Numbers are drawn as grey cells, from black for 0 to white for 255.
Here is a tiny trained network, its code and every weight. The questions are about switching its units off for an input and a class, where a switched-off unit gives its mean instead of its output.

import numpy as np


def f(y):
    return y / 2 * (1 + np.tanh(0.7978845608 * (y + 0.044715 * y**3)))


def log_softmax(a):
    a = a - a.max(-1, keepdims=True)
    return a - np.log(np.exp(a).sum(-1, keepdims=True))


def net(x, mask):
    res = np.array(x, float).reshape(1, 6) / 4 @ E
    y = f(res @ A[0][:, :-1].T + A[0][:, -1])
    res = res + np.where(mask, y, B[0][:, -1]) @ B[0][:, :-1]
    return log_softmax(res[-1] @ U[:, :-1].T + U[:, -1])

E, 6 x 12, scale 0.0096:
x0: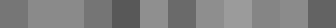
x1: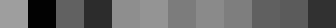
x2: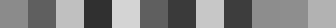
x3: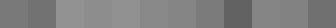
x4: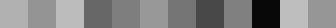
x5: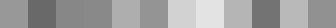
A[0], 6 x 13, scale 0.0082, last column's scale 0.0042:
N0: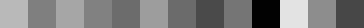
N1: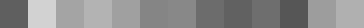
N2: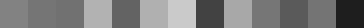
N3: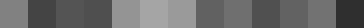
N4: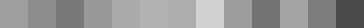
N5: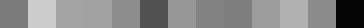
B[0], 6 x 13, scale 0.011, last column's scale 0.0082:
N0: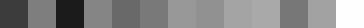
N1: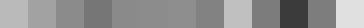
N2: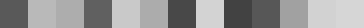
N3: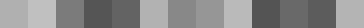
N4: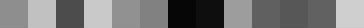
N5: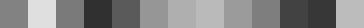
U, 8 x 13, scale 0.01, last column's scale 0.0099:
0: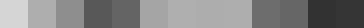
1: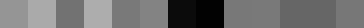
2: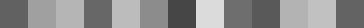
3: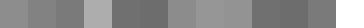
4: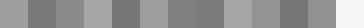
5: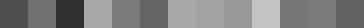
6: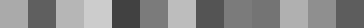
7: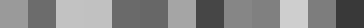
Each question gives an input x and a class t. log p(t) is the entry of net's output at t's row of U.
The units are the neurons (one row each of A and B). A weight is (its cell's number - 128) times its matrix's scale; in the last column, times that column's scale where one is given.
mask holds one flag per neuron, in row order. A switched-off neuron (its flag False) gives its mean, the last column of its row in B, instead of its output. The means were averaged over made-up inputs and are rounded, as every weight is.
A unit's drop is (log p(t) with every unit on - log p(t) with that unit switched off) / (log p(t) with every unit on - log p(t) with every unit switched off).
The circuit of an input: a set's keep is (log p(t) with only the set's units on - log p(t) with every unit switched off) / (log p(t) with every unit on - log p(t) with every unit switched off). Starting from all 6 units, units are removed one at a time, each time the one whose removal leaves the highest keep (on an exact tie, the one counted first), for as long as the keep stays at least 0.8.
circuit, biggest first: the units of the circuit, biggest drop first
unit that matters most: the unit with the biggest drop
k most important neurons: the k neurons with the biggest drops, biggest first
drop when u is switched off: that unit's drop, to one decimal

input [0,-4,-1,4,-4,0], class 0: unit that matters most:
N0
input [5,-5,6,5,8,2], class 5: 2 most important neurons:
N0; N2
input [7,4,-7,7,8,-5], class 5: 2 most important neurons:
N0; N4
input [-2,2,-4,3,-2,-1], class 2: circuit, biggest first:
N2; N4; N0; N1
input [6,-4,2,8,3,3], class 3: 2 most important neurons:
N2; N3
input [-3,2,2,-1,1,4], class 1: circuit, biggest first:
N4; N2; N5
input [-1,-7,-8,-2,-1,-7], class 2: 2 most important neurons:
N2; N4
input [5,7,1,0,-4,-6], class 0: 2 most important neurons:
N4; N3
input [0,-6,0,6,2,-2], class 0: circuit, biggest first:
N5; N1
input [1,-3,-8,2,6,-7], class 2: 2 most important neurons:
N2; N4
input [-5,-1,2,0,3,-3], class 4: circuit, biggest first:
N4; N2
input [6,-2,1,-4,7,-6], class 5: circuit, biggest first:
N0; N4
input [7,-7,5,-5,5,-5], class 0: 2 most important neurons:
N5; N1
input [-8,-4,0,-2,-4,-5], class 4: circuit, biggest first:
N4; N1
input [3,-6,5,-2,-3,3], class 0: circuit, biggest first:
N5; N2
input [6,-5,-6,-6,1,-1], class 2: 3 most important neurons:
N2; N4; N3
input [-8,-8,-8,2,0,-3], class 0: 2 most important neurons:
N1; N5
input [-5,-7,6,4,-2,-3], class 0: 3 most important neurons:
N5; N1; N2
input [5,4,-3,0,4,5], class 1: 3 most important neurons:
N4; N5; N1
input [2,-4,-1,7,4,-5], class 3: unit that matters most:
N4
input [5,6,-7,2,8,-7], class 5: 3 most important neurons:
N0; N4; N1
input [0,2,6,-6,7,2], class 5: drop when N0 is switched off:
0.7
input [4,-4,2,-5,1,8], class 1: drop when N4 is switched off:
0.9
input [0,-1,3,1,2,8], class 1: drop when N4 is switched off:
0.7
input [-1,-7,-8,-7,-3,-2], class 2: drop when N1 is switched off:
-0.1
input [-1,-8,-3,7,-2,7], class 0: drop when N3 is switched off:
0.0
